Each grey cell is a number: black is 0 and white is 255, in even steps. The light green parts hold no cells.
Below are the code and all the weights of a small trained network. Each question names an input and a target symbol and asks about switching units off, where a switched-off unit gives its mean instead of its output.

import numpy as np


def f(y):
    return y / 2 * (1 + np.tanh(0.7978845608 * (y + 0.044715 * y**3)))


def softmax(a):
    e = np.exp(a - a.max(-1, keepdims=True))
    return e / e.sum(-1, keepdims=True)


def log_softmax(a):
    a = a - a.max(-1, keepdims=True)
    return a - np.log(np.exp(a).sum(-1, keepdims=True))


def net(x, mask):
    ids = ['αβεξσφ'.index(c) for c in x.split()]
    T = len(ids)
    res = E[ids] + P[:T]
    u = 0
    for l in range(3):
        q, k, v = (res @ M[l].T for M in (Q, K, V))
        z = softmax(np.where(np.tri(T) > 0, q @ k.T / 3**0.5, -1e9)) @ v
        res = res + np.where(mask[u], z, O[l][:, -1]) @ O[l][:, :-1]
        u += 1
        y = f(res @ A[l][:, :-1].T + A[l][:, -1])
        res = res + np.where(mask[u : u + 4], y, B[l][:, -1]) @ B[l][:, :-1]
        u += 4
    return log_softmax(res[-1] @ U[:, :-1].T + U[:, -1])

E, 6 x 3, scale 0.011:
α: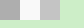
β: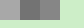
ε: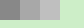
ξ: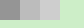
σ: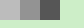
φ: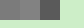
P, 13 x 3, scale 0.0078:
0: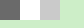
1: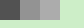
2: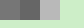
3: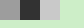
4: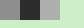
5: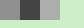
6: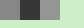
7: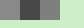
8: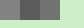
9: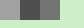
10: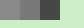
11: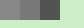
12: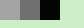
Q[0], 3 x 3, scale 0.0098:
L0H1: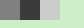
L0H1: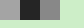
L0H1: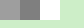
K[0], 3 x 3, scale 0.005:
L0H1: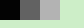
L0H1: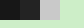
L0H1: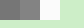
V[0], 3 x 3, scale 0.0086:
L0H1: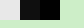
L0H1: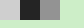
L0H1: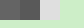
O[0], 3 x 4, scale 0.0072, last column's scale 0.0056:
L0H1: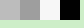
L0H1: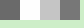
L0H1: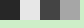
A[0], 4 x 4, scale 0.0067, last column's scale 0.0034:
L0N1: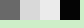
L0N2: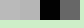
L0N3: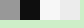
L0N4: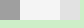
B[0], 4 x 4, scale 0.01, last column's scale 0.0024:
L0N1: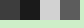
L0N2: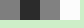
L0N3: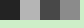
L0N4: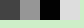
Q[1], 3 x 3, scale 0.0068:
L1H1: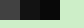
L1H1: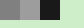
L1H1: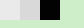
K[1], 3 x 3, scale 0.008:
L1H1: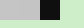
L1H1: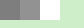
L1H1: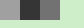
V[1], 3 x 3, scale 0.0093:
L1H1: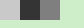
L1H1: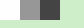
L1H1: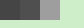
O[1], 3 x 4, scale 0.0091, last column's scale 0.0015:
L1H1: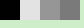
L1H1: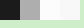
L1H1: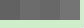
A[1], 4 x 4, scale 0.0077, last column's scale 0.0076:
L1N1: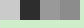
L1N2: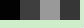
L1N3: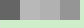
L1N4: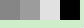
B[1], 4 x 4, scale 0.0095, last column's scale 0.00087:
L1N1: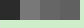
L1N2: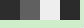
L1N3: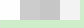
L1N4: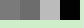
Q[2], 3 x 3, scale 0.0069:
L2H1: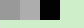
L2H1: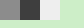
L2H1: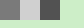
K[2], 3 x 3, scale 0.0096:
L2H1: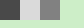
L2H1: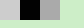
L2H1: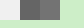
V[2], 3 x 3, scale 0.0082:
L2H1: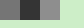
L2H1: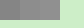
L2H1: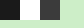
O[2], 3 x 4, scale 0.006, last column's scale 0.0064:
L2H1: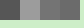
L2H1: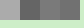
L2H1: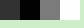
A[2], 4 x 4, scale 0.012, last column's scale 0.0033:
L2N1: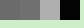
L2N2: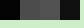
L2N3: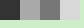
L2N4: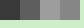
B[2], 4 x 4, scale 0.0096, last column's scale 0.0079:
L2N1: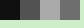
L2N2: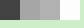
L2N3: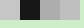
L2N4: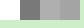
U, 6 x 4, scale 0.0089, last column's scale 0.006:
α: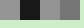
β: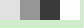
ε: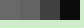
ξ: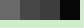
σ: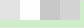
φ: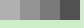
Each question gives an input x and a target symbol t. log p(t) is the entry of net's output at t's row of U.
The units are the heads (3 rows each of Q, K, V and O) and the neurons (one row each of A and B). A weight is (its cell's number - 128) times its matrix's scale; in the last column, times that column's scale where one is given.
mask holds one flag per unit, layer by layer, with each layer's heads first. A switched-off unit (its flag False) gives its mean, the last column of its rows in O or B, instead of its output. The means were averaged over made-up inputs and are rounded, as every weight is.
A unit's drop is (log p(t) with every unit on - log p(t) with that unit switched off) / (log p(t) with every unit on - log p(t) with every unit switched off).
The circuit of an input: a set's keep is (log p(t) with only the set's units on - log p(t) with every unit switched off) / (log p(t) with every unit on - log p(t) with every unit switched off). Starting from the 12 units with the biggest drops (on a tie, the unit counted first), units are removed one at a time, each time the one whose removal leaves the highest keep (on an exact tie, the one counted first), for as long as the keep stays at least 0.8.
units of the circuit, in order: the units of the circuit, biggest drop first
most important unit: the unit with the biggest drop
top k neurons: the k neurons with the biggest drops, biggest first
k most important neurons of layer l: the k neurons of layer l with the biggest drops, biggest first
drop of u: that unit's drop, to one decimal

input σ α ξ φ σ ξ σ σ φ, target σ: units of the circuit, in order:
[L0H1, L1H1, L0N4]
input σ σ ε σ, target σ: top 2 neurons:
[L0N4, L1N3]
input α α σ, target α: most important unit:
L0H1
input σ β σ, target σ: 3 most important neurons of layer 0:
[L0N4, L0N1, L0N2]
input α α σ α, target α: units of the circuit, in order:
[L0H1, L2H1]
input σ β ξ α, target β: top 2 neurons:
[L2N2, L1N3]
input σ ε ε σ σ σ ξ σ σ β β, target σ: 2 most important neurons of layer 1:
[L1N3, L1N1]
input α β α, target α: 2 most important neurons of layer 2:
[L2N3, L2N4]
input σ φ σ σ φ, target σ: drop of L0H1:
0.2
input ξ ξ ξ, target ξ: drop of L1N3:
0.1
